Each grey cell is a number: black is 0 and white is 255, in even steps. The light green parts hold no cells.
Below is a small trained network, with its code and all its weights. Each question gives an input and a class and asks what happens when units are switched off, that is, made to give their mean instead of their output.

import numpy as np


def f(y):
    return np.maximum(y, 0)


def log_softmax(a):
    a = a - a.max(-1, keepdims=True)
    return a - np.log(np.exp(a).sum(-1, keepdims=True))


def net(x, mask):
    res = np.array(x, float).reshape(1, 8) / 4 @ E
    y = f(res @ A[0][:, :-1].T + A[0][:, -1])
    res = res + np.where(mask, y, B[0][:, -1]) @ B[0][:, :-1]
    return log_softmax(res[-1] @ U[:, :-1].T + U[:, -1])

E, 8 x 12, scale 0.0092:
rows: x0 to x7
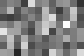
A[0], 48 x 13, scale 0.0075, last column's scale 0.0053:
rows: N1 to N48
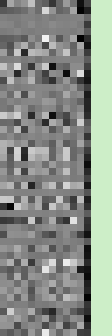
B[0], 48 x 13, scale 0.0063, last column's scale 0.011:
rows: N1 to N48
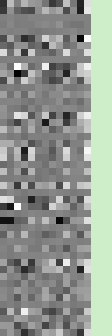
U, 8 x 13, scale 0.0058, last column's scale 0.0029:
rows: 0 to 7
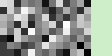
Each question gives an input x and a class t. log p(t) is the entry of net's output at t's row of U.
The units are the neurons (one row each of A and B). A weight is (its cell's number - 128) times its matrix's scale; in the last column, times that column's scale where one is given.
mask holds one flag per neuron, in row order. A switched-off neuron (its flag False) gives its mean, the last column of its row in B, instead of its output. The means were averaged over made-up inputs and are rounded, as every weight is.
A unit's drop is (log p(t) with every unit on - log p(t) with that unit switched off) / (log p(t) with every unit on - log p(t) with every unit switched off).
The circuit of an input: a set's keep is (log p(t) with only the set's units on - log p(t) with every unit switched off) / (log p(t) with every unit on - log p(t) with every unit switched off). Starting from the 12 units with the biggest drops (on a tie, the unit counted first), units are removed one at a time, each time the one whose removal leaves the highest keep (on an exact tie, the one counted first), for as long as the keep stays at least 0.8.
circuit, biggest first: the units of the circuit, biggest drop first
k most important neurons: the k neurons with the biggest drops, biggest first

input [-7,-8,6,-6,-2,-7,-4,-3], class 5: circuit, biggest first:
[N30]
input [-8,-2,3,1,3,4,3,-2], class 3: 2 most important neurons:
[N27 N38]
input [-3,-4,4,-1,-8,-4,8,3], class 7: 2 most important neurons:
[N11 N32]
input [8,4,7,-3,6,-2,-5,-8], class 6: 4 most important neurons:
[N6 N2 N39 N48]
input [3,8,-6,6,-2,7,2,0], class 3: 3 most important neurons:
[N38 N27 N43]
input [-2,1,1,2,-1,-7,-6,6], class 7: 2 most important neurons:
[N32 N29]
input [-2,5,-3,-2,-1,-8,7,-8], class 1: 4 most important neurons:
[N1 N45 N12 N34]
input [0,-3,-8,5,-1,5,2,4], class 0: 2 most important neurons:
[N29 N32]
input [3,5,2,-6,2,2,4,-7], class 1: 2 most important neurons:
[N45 N1]
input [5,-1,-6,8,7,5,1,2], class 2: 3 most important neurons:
[N17 N10 N29]
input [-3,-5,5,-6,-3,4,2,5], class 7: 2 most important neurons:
[N32 N11]
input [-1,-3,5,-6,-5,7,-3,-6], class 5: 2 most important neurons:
[N30 N11]
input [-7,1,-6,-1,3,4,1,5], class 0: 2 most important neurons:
[N29 N11]
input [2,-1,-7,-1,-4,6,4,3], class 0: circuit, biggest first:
[N29]
